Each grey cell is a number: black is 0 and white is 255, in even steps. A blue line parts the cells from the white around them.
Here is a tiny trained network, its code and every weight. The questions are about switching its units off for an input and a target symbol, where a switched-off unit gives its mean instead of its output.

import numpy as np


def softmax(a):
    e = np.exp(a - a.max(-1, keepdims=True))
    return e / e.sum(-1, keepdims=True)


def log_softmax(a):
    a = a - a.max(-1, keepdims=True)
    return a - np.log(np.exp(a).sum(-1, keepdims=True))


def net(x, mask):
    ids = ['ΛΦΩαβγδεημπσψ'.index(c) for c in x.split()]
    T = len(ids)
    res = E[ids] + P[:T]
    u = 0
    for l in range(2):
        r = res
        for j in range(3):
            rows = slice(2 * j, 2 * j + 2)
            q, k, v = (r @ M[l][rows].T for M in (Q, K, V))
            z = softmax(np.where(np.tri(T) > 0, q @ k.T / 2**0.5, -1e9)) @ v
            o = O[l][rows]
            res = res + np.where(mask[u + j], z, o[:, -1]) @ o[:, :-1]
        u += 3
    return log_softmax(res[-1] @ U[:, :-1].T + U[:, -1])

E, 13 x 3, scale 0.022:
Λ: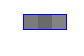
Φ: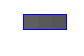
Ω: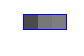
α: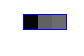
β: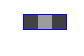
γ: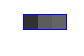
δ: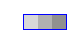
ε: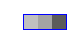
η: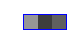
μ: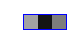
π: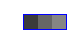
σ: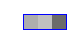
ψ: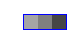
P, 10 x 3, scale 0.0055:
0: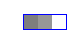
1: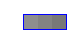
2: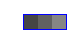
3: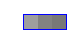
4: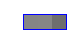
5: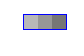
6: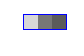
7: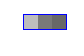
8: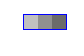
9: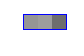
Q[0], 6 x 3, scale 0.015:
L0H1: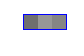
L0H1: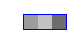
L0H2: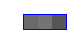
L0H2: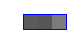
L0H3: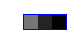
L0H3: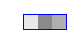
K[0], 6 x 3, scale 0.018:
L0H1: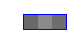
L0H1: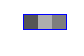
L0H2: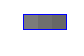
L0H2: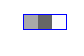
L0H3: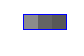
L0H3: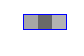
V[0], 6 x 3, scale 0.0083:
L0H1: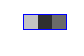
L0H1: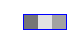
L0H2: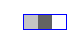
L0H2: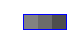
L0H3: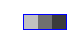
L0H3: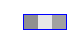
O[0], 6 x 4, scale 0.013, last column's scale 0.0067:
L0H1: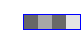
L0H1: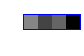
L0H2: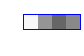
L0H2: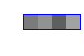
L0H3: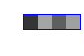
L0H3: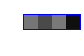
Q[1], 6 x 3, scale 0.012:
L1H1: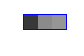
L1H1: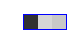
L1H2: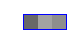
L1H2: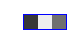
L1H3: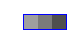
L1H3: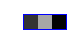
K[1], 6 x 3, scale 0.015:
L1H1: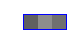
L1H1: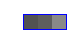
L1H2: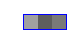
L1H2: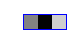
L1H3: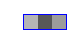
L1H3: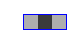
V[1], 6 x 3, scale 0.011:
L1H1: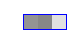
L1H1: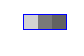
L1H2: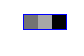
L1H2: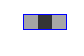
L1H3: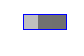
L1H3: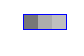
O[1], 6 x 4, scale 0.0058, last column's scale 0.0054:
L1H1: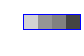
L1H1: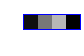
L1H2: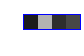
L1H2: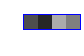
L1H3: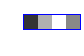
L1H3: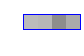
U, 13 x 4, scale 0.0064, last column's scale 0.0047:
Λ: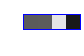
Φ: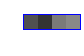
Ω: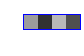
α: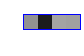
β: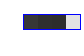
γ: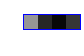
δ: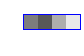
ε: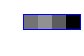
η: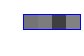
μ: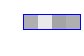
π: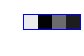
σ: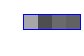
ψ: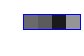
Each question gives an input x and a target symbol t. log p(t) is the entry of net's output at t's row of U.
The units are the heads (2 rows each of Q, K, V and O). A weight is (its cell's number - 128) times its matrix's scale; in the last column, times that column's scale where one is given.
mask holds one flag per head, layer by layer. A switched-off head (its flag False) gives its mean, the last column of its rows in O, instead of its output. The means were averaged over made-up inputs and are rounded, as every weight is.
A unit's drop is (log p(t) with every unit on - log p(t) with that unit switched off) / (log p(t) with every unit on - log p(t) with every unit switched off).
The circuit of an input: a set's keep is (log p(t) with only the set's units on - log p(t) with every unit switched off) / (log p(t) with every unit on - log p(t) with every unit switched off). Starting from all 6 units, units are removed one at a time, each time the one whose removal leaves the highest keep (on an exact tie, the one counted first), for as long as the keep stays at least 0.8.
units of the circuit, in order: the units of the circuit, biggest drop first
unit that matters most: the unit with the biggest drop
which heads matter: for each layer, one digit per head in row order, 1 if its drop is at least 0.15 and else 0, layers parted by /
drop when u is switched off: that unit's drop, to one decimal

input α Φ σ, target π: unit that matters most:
L0H2
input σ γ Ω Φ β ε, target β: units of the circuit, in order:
(L0H2 L0H3)
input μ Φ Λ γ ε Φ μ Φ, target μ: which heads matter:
111 / 001
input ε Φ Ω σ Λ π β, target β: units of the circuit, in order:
(L0H1 L0H3 L0H2)
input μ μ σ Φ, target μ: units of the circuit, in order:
(L0H1 L0H2 L1H3)
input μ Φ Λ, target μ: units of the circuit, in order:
(L0H1 L0H2 L1H3)
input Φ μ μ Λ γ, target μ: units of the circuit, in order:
(L0H1 L0H2)
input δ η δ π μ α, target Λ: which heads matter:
111 / 111
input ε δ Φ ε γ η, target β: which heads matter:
101 / 110
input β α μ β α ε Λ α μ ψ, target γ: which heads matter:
111 / 101
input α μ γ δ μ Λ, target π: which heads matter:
111 / 111
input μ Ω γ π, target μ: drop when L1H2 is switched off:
0.1
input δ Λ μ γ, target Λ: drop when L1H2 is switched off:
0.2
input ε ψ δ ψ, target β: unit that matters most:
L0H1
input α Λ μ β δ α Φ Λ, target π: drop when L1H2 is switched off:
0.5
